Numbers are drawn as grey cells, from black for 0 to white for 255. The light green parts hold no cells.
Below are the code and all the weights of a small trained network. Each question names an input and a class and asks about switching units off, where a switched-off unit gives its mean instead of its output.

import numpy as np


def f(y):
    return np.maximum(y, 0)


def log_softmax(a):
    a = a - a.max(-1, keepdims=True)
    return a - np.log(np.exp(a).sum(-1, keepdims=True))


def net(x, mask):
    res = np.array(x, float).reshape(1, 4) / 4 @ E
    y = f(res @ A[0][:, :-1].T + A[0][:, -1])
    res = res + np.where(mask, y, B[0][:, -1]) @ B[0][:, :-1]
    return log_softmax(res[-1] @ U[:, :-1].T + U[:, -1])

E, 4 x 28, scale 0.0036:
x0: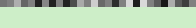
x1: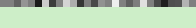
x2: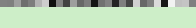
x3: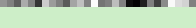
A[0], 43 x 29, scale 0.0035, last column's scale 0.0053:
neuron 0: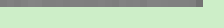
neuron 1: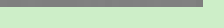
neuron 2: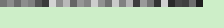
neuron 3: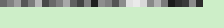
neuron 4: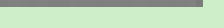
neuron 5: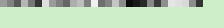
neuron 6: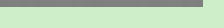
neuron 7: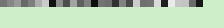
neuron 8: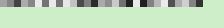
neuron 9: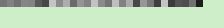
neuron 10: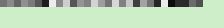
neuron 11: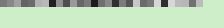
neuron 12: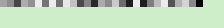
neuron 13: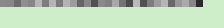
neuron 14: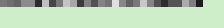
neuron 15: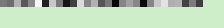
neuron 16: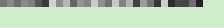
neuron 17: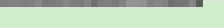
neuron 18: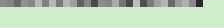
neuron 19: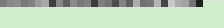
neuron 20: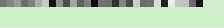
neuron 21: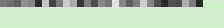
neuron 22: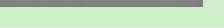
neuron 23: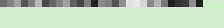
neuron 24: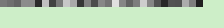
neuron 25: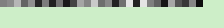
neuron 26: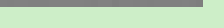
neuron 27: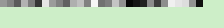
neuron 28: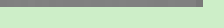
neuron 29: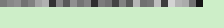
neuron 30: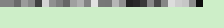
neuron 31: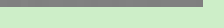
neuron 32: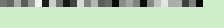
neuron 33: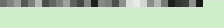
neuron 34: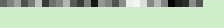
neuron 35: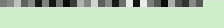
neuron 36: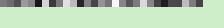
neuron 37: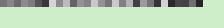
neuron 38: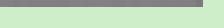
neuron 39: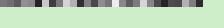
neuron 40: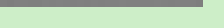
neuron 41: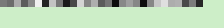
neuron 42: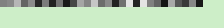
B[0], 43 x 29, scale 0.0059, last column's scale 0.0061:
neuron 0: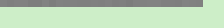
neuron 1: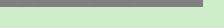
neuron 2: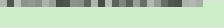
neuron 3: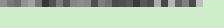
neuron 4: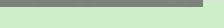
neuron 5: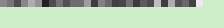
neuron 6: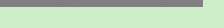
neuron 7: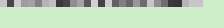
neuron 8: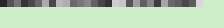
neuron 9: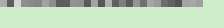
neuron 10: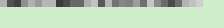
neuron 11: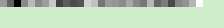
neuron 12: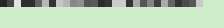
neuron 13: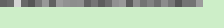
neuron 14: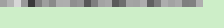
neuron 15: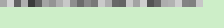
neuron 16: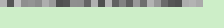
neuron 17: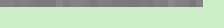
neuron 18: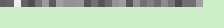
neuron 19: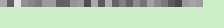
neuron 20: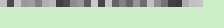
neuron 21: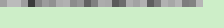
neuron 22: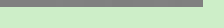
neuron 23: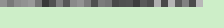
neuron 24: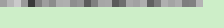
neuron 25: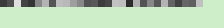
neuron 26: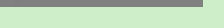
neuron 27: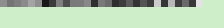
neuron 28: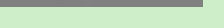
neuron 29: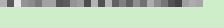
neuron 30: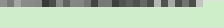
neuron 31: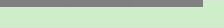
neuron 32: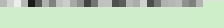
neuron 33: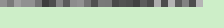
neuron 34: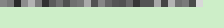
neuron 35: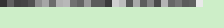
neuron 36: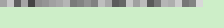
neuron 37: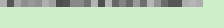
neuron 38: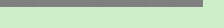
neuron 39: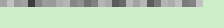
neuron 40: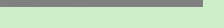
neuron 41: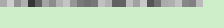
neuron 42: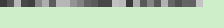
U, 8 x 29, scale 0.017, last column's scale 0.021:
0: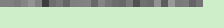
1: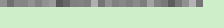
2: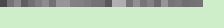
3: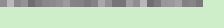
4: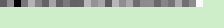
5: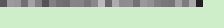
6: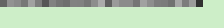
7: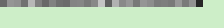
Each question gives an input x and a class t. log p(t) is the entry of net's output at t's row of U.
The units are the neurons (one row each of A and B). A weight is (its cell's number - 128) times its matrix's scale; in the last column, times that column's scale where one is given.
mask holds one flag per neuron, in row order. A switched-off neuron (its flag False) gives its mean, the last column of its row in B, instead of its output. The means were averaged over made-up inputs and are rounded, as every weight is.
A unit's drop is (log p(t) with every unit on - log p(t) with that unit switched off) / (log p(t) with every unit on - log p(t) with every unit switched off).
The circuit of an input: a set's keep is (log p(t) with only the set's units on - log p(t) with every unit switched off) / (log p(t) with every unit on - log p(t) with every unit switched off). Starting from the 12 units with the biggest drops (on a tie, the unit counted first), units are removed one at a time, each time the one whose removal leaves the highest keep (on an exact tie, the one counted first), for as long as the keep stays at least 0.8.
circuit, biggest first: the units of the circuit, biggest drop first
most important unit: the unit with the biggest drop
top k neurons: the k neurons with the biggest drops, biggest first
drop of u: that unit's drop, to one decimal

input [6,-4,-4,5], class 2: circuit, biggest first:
(neuron 35)
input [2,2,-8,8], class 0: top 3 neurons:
(neuron 27; neuron 5; neuron 30)
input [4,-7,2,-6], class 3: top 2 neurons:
(neuron 15; neuron 32)
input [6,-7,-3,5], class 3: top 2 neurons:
(neuron 15; neuron 32)
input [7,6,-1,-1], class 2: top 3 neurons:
(neuron 35; neuron 25; neuron 42)
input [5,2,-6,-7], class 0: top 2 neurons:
(neuron 34; neuron 3)
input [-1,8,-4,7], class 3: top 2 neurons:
(neuron 36; neuron 39)
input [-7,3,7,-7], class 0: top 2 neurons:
(neuron 34; neuron 3)
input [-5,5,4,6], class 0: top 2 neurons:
(neuron 27; neuron 5)
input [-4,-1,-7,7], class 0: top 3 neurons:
(neuron 27; neuron 5; neuron 30)
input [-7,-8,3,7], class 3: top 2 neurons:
(neuron 15; neuron 32)
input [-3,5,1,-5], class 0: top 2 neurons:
(neuron 34; neuron 3)
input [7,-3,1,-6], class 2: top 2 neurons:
(neuron 35; neuron 25)
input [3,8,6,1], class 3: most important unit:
neuron 36
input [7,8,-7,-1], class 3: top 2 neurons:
(neuron 36; neuron 39)
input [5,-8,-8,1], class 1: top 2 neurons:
(neuron 10; neuron 2)
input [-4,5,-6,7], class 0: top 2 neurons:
(neuron 27; neuron 5)
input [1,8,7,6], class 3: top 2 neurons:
(neuron 36; neuron 39)
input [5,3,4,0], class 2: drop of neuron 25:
0.2
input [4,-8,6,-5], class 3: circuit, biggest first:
(neuron 15)
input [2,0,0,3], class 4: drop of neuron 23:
0.1
